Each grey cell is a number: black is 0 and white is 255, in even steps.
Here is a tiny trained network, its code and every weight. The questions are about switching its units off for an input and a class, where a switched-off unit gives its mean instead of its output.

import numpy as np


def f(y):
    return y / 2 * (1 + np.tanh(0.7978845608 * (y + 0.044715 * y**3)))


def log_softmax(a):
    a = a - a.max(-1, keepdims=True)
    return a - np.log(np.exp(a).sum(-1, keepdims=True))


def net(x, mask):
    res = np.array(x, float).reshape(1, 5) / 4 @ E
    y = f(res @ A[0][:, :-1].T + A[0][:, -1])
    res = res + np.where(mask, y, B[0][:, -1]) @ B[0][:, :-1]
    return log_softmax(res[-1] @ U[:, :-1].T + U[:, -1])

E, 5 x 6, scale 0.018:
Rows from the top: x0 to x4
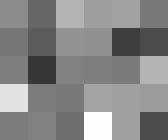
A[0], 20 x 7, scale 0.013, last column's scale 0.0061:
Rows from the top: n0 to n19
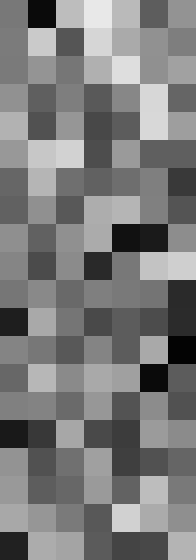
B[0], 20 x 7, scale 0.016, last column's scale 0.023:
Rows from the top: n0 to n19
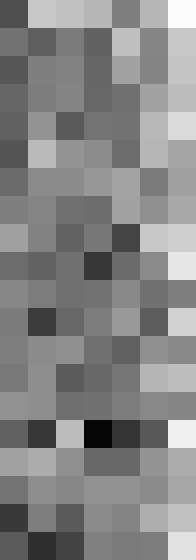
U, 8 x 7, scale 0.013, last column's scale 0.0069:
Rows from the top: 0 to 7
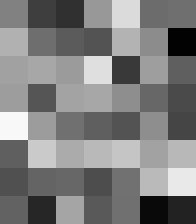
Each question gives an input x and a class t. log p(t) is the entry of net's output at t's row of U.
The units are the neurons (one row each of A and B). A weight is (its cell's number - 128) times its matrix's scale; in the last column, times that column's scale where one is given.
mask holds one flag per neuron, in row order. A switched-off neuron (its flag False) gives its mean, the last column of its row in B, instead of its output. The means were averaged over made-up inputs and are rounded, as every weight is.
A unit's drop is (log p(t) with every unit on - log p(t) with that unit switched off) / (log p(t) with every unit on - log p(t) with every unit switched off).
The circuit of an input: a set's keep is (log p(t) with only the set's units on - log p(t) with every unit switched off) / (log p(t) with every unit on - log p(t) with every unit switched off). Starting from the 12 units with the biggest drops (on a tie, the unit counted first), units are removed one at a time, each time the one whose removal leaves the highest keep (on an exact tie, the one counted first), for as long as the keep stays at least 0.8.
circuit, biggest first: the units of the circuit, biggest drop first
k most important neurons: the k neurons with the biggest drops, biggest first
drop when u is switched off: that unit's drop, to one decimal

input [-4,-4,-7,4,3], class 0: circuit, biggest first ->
n0, n15, n1
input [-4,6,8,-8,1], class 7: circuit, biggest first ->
n15
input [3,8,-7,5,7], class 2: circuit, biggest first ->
n8, n0
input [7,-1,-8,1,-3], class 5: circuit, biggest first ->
n15, n9
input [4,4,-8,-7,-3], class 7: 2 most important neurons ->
n11, n15
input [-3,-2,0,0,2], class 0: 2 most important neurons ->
n0, n15
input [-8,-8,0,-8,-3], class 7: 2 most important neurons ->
n11, n15
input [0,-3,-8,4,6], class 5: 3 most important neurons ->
n15, n19, n9
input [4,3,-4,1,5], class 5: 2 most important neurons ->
n0, n15
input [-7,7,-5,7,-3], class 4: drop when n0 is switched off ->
0.1
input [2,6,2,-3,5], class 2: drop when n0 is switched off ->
0.2
